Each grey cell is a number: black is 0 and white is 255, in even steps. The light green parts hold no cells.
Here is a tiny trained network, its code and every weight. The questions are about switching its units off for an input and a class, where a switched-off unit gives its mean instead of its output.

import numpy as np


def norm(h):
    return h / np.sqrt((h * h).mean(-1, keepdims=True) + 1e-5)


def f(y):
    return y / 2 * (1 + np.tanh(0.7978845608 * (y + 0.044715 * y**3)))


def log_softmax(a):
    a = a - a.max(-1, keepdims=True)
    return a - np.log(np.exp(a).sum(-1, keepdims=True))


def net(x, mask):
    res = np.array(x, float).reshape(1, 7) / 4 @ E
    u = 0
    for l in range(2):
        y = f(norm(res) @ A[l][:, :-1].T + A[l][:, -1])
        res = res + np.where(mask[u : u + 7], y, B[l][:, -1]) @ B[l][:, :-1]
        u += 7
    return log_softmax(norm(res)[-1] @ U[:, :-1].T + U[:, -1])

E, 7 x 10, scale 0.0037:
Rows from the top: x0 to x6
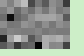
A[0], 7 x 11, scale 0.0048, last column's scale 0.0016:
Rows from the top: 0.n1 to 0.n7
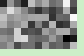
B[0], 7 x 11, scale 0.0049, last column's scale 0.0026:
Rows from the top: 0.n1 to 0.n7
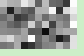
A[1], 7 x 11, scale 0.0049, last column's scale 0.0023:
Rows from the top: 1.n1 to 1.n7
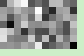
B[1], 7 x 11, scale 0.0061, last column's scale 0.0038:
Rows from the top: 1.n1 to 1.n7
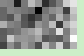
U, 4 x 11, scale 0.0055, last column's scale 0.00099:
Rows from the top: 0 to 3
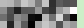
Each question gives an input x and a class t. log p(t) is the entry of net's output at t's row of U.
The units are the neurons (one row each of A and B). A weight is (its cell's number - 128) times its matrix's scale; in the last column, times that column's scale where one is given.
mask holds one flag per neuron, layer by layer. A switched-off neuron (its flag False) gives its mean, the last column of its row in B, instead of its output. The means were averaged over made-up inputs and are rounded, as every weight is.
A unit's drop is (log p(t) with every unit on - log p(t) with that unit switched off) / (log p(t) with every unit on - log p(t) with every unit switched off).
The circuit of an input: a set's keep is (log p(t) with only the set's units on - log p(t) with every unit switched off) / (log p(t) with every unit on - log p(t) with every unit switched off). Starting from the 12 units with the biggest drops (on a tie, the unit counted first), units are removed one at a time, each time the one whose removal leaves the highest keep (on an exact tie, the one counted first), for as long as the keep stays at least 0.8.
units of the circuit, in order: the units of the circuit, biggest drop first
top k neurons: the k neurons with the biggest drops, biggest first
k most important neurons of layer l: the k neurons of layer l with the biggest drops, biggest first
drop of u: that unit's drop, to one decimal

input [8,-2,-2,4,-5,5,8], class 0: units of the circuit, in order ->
(0.n6)
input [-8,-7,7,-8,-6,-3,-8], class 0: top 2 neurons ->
(0.n1, 0.n2)
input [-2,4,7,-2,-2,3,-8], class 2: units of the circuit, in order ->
(1.n2, 0.n2)
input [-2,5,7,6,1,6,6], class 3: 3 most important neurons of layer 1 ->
(1.n4, 1.n2, 1.n7)
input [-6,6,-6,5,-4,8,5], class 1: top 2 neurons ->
(1.n1, 0.n5)
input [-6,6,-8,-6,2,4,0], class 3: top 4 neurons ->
(0.n2, 0.n6, 1.n6, 0.n4)
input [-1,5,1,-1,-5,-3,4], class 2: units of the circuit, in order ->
(0.n7, 1.n1)
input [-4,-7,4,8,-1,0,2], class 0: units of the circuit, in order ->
(0.n1, 1.n6)
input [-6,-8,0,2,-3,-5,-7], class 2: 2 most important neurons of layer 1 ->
(1.n2, 1.n3)
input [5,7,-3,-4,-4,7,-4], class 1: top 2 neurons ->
(1.n1, 0.n1)
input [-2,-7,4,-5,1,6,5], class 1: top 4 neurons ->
(1.n1, 0.n5, 0.n2, 0.n4)
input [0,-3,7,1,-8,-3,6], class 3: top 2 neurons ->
(1.n4, 1.n2)
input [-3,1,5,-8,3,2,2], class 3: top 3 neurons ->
(1.n4, 0.n6, 0.n4)
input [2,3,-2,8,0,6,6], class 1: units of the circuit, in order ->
(1.n1, 0.n5)
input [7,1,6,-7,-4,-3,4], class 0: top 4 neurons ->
(0.n6, 0.n2, 0.n4, 1.n6)
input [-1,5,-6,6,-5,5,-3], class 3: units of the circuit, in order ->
(0.n2)
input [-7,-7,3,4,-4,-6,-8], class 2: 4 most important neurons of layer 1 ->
(1.n2, 1.n3, 1.n7, 1.n1)
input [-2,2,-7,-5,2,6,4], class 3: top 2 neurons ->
(0.n2, 1.n6)
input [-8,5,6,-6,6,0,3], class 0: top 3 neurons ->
(0.n1, 0.n2, 1.n6)
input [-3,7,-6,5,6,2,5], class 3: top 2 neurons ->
(0.n2, 1.n2)
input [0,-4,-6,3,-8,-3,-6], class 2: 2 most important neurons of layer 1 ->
(1.n3, 1.n2)
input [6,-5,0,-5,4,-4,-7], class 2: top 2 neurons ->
(1.n2, 0.n1)
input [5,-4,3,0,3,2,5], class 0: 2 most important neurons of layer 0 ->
(0.n6, 0.n2)
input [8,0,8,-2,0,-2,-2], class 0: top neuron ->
(0.n6)
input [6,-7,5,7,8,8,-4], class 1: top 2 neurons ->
(1.n1, 0.n1)
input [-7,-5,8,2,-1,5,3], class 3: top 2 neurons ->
(1.n4, 0.n6)
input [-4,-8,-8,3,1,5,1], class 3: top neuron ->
(0.n2)
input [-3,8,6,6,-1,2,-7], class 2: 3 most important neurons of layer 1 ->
(1.n2, 1.n7, 1.n3)
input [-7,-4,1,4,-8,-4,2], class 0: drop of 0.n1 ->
0.4
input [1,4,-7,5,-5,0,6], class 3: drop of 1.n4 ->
-0.1
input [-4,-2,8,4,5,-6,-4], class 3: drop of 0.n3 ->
-0.1
